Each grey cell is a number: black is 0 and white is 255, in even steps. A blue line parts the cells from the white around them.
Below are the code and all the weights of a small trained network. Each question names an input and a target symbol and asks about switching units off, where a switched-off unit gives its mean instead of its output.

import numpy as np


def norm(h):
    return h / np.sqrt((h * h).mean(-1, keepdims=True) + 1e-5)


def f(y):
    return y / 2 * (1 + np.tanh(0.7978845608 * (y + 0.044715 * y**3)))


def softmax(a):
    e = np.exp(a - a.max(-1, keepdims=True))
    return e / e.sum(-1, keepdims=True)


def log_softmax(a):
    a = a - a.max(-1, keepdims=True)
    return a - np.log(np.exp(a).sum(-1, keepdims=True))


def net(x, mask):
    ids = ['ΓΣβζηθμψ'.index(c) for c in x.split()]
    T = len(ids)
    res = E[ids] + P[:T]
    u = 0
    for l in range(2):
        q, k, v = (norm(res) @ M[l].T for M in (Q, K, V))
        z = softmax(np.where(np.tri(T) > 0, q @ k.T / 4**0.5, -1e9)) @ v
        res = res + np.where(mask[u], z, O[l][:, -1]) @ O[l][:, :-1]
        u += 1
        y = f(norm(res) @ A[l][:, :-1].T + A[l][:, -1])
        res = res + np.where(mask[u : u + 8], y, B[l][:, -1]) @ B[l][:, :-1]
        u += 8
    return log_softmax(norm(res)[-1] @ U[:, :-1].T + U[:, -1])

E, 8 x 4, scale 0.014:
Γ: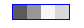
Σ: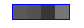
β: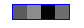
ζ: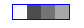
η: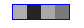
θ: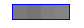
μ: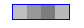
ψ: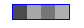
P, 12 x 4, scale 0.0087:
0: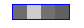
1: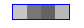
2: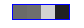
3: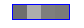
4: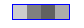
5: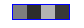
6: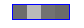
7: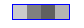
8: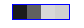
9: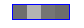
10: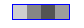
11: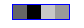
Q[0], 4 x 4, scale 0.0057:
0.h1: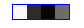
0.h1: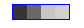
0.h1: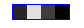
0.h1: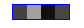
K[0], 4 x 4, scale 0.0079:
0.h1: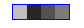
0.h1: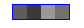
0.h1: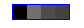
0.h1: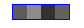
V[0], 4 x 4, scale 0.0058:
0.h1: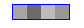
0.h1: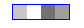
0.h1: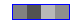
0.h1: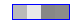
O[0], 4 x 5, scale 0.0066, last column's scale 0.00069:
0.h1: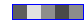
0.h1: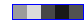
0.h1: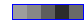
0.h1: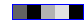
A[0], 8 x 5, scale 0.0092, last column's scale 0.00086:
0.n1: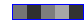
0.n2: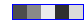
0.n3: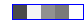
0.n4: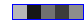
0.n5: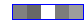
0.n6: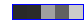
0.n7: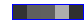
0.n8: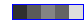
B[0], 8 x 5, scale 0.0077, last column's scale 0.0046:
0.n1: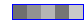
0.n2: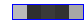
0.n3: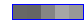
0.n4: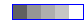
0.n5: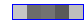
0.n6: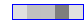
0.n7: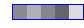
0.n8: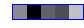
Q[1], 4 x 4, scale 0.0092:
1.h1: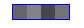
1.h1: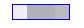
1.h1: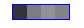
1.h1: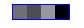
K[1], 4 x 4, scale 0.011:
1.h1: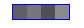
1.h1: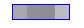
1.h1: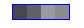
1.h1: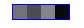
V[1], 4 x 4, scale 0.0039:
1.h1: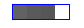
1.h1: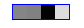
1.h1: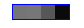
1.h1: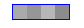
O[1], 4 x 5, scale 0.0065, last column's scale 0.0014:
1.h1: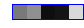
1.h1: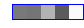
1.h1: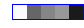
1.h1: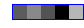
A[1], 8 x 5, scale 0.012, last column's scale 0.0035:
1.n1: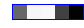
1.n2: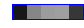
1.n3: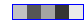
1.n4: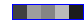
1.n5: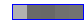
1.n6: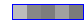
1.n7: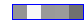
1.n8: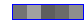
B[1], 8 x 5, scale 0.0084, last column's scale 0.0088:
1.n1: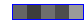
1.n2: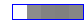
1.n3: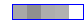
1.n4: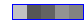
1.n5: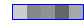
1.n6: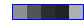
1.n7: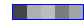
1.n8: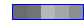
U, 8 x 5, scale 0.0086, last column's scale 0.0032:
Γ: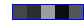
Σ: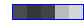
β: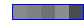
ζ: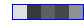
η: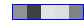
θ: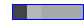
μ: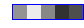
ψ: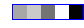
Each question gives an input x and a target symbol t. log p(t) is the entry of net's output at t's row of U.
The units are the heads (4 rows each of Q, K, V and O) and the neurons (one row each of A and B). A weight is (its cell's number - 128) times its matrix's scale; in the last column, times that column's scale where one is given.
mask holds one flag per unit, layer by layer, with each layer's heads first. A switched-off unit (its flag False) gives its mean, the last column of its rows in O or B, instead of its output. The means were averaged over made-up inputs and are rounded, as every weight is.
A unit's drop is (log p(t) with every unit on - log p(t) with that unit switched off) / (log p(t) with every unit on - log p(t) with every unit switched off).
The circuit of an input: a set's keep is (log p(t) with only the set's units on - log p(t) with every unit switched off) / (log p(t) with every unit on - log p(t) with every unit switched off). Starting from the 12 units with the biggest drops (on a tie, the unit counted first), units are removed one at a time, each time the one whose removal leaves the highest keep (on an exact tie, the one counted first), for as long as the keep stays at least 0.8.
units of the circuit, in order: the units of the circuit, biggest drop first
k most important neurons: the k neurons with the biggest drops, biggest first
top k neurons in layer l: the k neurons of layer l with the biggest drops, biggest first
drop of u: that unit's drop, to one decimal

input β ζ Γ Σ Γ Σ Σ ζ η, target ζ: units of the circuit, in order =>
0.n5, 0.n2
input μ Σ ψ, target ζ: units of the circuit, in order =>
0.n2
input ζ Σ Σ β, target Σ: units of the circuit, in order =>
0.n6, 0.h1
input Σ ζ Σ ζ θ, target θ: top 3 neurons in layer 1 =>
1.n6, 1.n8, 1.n3
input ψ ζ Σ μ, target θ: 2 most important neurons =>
1.n7, 0.n6
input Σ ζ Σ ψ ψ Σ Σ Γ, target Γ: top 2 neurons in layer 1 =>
1.n1, 1.n3
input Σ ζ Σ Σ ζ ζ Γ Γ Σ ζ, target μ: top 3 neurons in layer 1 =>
1.n7, 1.n6, 1.n3
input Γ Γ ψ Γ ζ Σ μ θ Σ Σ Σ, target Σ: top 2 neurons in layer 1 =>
1.n3, 1.n6
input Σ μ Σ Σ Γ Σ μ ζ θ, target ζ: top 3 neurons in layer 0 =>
0.n2, 0.n5, 0.n4
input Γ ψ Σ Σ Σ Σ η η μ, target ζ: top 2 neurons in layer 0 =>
0.n6, 0.n4
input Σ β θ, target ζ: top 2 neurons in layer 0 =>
0.n2, 0.n5
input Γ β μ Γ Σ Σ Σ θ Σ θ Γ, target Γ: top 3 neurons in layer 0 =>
0.n8, 0.n5, 0.n6
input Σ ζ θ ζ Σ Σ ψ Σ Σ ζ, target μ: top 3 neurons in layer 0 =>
0.n8, 0.n2, 0.n5
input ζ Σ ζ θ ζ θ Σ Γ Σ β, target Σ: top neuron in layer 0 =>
0.n6
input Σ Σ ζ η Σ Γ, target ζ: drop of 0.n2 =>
0.3
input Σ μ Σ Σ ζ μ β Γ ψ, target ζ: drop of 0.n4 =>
0.1
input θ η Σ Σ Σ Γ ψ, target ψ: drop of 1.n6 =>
0.2
